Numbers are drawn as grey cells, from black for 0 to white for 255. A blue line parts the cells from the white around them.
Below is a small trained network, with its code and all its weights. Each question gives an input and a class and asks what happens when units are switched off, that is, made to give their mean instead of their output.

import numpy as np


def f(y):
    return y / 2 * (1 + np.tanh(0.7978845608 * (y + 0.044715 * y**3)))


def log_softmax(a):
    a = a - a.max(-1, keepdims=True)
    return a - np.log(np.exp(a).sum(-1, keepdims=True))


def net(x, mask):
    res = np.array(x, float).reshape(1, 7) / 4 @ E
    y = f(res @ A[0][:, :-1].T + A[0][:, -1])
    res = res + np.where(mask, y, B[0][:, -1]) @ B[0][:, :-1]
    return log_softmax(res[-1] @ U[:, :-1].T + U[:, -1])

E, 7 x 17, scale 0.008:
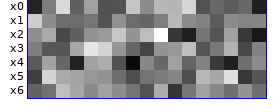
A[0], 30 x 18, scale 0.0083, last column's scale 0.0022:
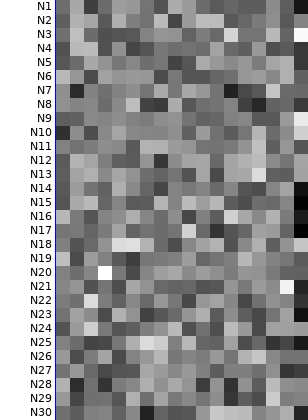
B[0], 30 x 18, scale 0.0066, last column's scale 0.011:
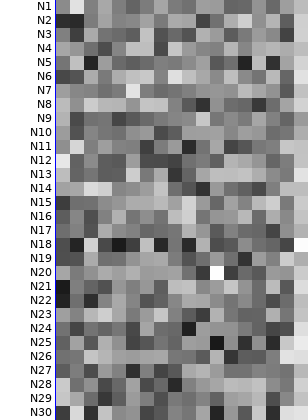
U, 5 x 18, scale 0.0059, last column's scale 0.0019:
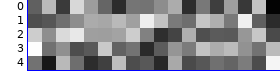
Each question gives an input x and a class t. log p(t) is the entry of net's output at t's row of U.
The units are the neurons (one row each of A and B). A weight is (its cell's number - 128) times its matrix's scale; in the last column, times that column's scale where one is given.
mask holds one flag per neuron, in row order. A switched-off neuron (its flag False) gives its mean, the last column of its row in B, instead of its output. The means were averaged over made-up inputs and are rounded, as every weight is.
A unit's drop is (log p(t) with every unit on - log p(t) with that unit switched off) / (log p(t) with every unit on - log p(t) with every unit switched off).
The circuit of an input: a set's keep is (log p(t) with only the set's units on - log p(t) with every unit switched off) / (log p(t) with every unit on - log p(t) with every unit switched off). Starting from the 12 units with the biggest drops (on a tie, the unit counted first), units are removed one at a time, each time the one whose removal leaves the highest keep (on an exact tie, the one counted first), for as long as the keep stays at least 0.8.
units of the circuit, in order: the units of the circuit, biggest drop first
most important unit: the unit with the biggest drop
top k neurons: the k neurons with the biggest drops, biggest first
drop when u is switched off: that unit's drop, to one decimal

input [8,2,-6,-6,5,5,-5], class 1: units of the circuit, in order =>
(N15)
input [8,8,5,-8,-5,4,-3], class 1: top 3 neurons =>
(N15; N18; N4)
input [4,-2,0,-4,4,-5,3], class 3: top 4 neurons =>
(N18; N28; N29; N7)
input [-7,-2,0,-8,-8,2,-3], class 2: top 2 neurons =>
(N26; N11)
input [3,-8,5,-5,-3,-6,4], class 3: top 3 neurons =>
(N28; N18; N7)
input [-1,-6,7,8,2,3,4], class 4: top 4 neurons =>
(N18; N30; N5; N10)
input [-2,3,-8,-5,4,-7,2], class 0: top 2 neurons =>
(N30; N5)
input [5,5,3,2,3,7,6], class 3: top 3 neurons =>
(N13; N12; N6)
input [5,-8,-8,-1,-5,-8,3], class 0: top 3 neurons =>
(N30; N5; N22)
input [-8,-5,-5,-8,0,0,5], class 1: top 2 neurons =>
(N21; N16)
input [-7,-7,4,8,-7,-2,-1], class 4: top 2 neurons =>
(N18; N15)
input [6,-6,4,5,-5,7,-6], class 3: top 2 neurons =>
(N13; N6)
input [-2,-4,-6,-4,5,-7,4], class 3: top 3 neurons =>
(N28; N29; N25)
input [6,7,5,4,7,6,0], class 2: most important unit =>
N23
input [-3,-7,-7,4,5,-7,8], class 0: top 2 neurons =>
(N30; N5)
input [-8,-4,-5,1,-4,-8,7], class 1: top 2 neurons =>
(N21; N6)
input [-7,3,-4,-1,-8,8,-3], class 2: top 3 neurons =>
(N26; N20; N11)
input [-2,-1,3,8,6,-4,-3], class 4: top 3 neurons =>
(N18; N26; N20)
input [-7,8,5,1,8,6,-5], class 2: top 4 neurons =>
(N14; N8; N1; N23)
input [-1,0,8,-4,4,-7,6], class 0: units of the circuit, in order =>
(N25)
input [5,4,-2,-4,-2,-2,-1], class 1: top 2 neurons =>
(N18; N15)
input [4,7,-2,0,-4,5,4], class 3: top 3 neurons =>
(N12; N13; N6)
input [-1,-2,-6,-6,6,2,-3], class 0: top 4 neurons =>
(N30; N18; N5; N22)
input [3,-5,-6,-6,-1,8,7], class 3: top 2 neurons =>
(N13; N12)
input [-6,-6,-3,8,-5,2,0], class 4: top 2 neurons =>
(N18; N15)
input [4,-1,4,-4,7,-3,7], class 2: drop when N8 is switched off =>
0.2
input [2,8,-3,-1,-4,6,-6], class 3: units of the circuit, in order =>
(N13)
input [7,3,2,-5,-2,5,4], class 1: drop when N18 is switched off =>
0.3
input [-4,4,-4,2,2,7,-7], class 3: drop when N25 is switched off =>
0.1
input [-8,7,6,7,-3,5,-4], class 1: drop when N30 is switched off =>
0.1
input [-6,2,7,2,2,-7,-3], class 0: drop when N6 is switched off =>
-0.1
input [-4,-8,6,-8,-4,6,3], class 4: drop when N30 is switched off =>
0.2
